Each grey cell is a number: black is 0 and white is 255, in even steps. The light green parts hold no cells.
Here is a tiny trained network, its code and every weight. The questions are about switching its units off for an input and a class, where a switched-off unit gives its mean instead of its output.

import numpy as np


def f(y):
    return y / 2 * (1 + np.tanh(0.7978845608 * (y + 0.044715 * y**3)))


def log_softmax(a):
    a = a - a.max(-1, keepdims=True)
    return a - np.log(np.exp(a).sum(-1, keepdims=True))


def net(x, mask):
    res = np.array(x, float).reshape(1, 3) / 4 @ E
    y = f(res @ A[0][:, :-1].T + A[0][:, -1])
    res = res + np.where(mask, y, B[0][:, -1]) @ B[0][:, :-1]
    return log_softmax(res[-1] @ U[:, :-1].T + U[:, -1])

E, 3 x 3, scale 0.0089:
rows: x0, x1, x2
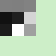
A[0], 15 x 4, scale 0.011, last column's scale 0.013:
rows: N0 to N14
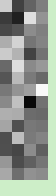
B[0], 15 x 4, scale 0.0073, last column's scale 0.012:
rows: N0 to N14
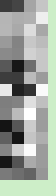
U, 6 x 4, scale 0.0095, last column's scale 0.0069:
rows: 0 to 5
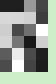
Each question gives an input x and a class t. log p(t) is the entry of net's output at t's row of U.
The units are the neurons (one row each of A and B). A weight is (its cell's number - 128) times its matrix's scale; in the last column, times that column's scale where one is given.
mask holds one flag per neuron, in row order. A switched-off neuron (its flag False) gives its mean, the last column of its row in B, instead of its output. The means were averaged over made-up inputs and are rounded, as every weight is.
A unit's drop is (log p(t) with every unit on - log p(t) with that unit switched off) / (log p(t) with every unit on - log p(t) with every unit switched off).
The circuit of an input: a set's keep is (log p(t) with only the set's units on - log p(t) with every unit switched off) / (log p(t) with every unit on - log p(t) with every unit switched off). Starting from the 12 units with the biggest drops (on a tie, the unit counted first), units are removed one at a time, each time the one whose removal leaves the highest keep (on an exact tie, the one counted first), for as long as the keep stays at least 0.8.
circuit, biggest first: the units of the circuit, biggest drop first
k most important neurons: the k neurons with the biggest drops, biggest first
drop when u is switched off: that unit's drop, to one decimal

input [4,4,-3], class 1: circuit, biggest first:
N1, N5
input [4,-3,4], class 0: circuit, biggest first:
N5
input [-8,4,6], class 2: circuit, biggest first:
N7, N0
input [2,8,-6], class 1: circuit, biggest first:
N1, N12
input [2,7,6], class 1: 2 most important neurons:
N1, N2
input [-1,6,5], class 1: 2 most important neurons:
N1, N2
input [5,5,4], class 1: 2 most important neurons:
N1, N2
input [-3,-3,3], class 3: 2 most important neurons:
N0, N10
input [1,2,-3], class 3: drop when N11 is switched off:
0.2
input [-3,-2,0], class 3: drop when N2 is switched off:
0.1
